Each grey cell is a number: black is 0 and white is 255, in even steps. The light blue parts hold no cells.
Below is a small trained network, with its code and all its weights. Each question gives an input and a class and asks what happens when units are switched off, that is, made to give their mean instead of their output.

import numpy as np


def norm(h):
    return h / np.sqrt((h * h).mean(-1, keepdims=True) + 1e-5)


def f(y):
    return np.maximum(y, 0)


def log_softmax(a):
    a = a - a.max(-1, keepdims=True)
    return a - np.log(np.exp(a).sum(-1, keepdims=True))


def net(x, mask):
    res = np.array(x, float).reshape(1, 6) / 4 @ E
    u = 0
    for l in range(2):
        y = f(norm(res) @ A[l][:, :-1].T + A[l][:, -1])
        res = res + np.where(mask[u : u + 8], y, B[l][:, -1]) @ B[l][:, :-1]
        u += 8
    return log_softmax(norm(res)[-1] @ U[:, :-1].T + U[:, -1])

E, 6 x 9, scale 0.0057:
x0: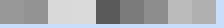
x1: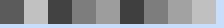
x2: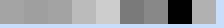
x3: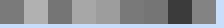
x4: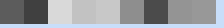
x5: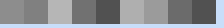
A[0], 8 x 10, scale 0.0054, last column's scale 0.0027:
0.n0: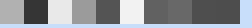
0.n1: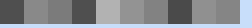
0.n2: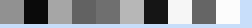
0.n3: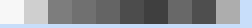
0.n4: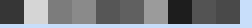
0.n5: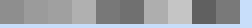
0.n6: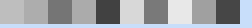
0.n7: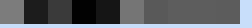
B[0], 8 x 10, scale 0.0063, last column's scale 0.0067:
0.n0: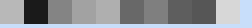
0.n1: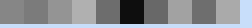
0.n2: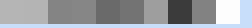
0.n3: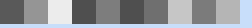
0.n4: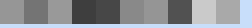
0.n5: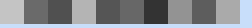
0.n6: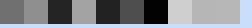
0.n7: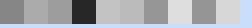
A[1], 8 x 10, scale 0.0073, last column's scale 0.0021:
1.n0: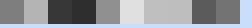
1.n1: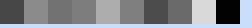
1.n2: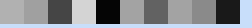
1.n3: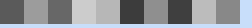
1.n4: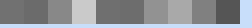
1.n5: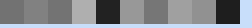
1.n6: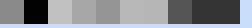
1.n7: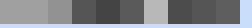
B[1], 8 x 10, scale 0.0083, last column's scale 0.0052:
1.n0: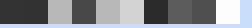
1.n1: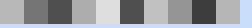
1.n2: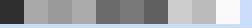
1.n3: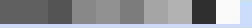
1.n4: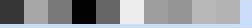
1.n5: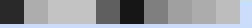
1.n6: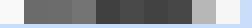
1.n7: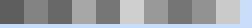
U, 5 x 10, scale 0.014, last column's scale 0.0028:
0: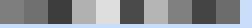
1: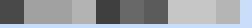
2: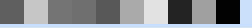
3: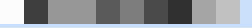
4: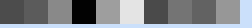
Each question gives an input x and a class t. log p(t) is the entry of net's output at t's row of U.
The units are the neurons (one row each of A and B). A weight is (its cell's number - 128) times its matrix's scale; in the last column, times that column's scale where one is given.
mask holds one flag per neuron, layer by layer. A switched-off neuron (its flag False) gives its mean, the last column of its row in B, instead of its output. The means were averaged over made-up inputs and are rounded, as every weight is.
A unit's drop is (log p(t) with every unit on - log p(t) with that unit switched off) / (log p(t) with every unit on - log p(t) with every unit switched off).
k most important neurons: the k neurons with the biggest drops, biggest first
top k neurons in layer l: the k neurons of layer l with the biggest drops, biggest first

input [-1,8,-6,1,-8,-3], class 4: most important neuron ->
(1.n0)
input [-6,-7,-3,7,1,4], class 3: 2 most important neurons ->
(1.n6 0.n0)
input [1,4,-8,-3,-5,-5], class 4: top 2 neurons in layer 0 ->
(0.n7 0.n1)
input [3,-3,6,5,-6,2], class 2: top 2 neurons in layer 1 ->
(1.n6 1.n7)
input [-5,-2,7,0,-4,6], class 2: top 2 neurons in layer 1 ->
(1.n7 1.n0)
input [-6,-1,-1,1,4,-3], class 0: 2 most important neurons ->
(0.n1 1.n0)
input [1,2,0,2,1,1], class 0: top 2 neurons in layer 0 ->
(0.n6 0.n2)
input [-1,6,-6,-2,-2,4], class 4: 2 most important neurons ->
(1.n0 0.n7)
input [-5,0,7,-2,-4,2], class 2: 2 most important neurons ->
(1.n0 0.n1)
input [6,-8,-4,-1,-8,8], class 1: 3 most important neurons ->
(0.n6 1.n2 1.n5)
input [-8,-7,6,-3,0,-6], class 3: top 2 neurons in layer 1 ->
(1.n6 1.n0)
